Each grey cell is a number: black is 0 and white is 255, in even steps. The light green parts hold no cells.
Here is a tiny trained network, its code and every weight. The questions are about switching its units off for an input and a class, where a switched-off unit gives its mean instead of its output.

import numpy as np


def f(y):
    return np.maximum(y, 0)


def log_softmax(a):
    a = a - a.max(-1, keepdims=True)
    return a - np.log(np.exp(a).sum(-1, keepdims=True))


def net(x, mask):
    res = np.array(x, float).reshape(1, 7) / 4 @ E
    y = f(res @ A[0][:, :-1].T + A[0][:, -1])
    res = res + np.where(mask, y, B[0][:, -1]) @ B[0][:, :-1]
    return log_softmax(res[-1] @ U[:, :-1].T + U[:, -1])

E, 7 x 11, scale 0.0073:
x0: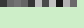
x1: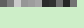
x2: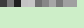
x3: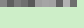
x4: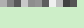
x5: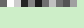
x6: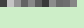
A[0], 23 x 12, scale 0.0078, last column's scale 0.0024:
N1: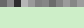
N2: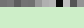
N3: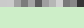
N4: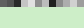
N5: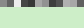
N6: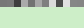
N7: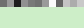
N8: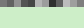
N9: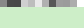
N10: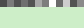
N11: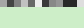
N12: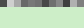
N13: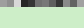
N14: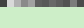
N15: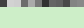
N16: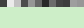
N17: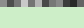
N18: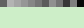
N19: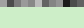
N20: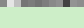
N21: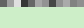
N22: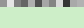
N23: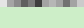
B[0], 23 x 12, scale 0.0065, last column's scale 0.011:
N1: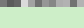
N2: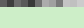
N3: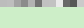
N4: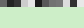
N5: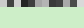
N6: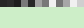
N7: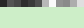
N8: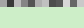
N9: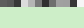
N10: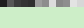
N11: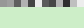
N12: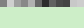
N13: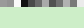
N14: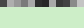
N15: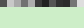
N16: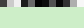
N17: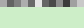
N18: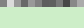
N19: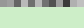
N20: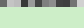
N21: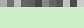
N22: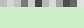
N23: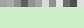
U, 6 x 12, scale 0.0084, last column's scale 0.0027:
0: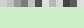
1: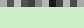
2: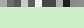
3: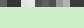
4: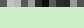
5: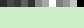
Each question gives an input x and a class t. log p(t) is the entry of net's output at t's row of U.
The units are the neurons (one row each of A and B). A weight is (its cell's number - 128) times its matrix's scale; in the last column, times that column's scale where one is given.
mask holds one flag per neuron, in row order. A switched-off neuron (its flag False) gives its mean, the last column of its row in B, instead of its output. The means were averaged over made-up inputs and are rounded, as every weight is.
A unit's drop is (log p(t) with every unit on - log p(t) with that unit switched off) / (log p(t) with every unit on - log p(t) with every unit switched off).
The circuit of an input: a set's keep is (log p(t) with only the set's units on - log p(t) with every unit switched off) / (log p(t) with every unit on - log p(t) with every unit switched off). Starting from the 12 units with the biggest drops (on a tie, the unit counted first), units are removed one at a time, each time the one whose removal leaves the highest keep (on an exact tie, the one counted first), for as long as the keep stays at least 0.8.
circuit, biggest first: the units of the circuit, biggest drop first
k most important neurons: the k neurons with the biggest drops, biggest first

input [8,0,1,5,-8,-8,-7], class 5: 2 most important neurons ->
(N6; N10)
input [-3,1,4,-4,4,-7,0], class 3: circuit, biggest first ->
(N4)
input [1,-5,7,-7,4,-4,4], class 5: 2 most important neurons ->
(N7; N6)
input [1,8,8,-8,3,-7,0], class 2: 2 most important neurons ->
(N11; N17)
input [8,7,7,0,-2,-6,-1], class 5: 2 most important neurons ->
(N6; N10)
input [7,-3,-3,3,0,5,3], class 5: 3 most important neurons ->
(N10; N2; N7)
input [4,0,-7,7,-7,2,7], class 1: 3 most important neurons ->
(N5; N8; N13)
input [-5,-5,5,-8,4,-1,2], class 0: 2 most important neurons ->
(N22; N3)
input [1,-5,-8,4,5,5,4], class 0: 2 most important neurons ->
(N23; N3)
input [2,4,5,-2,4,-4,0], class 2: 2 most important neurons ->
(N11; N17)
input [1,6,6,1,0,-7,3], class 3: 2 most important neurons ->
(N4; N9)
